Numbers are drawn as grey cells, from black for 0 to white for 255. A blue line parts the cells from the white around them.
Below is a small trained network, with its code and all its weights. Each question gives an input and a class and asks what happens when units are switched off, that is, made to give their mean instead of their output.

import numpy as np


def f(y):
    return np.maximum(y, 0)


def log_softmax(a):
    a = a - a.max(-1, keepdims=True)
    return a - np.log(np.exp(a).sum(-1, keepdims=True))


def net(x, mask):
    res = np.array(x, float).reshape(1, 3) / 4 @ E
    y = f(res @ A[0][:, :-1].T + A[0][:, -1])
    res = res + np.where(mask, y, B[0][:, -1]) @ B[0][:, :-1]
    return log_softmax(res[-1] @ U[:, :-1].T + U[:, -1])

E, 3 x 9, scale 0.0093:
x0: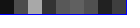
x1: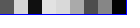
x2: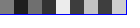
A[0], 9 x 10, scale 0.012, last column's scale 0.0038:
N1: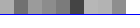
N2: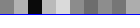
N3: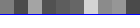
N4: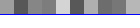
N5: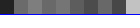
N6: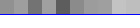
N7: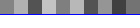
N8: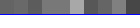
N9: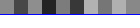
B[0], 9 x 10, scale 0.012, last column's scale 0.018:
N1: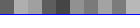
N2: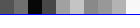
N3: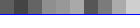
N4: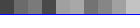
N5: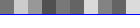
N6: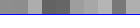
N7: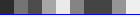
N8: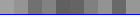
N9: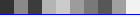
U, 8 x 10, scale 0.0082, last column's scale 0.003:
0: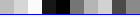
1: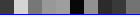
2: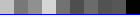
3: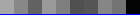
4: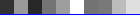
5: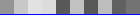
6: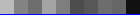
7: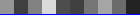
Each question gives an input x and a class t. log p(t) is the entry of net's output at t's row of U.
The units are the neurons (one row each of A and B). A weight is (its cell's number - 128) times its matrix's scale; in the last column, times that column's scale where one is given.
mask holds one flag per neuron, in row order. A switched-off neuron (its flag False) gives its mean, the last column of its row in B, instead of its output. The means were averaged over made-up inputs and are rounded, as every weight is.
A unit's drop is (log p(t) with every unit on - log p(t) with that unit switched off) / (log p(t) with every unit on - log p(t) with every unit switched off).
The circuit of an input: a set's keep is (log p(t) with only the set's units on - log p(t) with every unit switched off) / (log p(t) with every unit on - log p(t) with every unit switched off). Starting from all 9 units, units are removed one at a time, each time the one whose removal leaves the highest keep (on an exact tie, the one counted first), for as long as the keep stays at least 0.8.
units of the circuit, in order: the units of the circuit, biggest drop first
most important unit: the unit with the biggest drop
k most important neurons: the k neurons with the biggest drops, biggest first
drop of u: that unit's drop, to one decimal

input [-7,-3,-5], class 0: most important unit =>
N9
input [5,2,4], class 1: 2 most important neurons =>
(N2 N5)
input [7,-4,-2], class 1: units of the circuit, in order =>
(N2 N5)
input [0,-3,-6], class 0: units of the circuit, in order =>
(N9 N2)
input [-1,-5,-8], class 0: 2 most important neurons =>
(N9 N2)
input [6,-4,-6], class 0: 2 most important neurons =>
(N7 N9)
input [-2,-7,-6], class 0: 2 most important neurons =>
(N7 N2)
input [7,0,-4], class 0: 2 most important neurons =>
(N9 N7)
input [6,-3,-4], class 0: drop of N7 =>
0.3
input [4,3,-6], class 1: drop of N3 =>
0.2
